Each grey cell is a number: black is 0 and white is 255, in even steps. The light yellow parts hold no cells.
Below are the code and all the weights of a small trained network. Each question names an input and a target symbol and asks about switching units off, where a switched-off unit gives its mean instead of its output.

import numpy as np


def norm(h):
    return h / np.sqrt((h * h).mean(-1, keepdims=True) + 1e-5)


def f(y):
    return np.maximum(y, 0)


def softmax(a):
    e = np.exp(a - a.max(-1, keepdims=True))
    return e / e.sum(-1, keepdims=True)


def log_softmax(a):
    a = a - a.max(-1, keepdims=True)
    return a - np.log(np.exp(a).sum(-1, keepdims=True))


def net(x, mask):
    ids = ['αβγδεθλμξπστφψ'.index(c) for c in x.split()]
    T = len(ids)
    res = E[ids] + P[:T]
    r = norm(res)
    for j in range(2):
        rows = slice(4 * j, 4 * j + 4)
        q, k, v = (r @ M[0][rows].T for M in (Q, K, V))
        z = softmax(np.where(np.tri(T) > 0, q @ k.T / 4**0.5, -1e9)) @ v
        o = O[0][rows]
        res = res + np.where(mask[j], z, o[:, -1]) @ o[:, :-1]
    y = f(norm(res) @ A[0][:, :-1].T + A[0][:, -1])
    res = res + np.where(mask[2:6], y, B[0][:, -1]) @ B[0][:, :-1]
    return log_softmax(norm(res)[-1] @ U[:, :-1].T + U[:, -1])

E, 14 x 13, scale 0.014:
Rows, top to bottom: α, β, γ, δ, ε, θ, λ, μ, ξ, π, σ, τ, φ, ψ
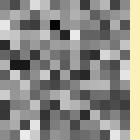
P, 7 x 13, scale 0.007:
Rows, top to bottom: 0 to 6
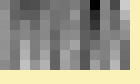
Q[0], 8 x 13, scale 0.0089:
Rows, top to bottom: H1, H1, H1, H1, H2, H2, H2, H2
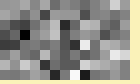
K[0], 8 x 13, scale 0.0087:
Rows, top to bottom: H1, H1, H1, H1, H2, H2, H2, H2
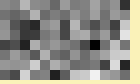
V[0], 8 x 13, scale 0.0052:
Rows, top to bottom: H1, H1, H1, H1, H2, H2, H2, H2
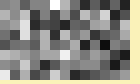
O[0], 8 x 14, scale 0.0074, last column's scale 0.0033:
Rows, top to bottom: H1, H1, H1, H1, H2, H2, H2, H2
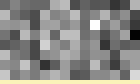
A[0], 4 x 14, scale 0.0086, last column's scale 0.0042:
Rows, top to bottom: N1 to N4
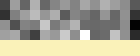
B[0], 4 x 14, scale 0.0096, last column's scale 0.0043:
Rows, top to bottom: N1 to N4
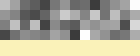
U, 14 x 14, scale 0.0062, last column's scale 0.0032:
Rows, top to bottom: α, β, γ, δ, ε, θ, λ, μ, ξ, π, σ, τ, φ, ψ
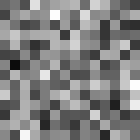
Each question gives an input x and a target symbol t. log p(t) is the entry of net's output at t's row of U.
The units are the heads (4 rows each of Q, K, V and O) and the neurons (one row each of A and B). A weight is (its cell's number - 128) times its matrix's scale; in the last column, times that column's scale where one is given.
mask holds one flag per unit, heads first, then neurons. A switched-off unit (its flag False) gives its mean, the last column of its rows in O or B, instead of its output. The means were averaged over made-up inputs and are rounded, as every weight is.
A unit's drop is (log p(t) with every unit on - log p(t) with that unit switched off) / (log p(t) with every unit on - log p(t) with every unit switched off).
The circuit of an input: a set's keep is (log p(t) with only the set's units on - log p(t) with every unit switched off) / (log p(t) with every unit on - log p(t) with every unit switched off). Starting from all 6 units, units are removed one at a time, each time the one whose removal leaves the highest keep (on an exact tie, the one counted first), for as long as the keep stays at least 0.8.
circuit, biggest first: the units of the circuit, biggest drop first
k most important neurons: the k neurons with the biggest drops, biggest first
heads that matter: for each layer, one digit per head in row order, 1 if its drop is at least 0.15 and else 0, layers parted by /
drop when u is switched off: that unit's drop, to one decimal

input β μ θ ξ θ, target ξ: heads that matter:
10
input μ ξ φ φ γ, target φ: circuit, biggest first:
(H2)
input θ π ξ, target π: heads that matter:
00
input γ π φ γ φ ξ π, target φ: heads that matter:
11
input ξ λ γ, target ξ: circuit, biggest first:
(H1 H2)
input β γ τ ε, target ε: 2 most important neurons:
(N2 N1)
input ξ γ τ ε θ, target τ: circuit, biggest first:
(H1 H2)
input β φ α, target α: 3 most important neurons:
(N2 N3 N1)
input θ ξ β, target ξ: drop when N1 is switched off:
0.0
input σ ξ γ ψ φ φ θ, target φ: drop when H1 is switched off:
0.2
